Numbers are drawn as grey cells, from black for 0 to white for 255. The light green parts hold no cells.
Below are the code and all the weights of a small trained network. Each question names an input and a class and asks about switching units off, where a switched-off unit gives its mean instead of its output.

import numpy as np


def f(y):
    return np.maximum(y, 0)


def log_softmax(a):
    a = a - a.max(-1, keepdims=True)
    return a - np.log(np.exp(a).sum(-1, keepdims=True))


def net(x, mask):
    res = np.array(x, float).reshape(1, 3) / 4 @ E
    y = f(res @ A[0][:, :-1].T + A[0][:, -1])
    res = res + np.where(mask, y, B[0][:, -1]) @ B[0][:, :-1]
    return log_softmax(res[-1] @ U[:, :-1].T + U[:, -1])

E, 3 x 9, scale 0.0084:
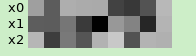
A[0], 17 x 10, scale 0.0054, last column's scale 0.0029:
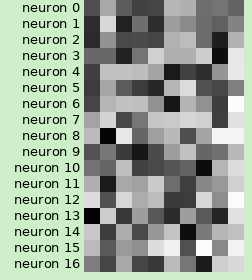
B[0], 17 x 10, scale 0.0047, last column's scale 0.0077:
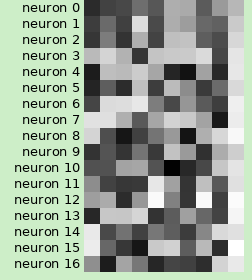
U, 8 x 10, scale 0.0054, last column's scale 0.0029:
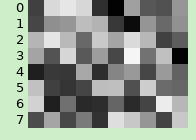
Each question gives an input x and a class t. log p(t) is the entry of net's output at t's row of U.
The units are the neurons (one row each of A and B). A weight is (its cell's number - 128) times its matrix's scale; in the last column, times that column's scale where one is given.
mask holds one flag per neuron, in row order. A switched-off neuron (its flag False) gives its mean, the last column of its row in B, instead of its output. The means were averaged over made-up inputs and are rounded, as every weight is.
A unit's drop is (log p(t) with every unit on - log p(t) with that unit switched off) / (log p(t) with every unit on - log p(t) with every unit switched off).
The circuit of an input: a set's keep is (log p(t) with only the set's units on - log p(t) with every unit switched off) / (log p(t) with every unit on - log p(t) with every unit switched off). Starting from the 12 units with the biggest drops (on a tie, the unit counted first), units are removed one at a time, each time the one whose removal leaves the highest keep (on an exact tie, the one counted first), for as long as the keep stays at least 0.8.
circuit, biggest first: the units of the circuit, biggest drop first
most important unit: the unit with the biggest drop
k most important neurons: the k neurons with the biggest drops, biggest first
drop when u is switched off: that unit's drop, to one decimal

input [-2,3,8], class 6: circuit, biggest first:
(neuron 16; neuron 14)
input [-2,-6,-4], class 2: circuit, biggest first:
(neuron 7; neuron 3)
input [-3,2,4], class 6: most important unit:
neuron 12
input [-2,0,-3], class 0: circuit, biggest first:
(neuron 15; neuron 8)
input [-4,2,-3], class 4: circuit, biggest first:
(neuron 15; neuron 5; neuron 9)
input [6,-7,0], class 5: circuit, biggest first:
(neuron 15; neuron 11)
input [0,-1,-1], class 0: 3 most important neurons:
(neuron 15; neuron 8; neuron 11)
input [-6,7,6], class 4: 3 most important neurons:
(neuron 5; neuron 2; neuron 9)
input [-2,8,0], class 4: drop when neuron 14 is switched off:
0.0
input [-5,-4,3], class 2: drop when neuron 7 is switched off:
0.2
